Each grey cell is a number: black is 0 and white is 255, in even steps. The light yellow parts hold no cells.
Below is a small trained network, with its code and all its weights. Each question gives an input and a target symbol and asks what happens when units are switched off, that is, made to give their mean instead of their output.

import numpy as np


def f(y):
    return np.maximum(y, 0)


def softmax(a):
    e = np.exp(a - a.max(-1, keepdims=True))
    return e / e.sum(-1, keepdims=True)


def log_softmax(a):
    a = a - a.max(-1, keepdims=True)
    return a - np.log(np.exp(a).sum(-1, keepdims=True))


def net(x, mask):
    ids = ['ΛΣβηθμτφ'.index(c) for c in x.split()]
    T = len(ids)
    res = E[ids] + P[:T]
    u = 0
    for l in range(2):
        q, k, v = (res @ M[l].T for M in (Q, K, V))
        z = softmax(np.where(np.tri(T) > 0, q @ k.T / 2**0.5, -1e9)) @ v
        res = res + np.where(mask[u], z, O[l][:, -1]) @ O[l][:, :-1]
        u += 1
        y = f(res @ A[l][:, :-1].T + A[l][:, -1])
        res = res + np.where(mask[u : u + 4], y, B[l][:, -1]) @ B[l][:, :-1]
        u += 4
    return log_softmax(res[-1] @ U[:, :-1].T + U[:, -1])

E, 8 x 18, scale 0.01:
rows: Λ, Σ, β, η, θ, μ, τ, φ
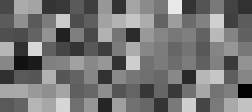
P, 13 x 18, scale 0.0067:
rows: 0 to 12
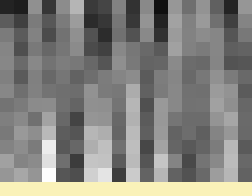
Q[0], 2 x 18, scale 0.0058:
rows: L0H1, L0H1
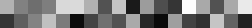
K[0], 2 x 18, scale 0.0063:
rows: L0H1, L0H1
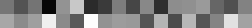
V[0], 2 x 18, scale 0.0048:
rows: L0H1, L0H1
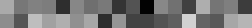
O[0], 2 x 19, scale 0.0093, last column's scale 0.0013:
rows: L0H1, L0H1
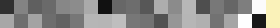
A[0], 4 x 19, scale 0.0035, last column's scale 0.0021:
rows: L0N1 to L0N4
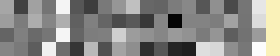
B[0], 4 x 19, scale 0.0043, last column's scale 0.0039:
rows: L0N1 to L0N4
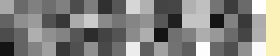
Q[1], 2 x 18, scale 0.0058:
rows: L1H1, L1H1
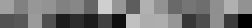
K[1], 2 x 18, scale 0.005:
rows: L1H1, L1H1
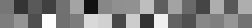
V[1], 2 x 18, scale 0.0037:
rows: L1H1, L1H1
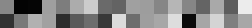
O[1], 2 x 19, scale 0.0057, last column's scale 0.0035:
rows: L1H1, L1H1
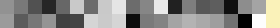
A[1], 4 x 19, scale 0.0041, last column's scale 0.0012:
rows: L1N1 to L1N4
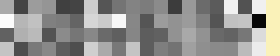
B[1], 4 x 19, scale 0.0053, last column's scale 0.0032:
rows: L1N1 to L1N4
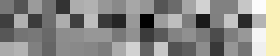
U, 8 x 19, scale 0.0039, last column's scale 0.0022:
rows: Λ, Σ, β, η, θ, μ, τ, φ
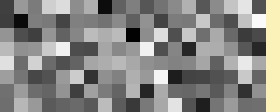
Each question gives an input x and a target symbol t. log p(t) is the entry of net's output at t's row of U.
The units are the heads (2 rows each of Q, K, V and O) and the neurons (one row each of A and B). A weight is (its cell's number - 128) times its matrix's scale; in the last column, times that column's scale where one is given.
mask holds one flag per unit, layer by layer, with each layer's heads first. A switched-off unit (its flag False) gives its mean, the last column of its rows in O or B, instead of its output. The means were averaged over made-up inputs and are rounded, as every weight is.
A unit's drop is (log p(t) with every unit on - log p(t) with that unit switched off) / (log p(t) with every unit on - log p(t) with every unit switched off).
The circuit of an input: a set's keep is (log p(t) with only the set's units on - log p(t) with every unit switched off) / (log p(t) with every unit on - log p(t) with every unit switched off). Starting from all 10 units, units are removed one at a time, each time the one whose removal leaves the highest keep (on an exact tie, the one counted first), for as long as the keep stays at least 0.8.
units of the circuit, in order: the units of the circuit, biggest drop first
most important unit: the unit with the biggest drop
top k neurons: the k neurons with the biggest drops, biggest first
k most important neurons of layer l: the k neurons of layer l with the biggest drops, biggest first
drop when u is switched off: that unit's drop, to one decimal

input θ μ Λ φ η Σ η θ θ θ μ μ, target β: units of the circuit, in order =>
L1H1, L0H1, L0N4
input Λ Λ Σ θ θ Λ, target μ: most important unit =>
L1H1
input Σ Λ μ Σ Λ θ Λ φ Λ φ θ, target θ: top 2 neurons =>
L1N4, L1N1
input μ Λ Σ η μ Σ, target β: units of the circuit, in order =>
L1H1, L0N4
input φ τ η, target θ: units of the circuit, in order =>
L0H1, L1N4
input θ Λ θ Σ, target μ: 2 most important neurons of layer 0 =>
L0N3, L0N1
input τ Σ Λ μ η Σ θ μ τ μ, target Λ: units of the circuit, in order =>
L0H1, L1H1
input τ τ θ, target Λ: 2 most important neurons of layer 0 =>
L0N2, L0N4
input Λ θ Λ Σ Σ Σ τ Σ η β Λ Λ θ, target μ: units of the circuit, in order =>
L1H1, L0H1
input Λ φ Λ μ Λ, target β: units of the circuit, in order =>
L1H1, L0N4
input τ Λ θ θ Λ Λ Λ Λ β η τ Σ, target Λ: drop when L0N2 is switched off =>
0.2
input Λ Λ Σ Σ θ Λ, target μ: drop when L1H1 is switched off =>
0.9
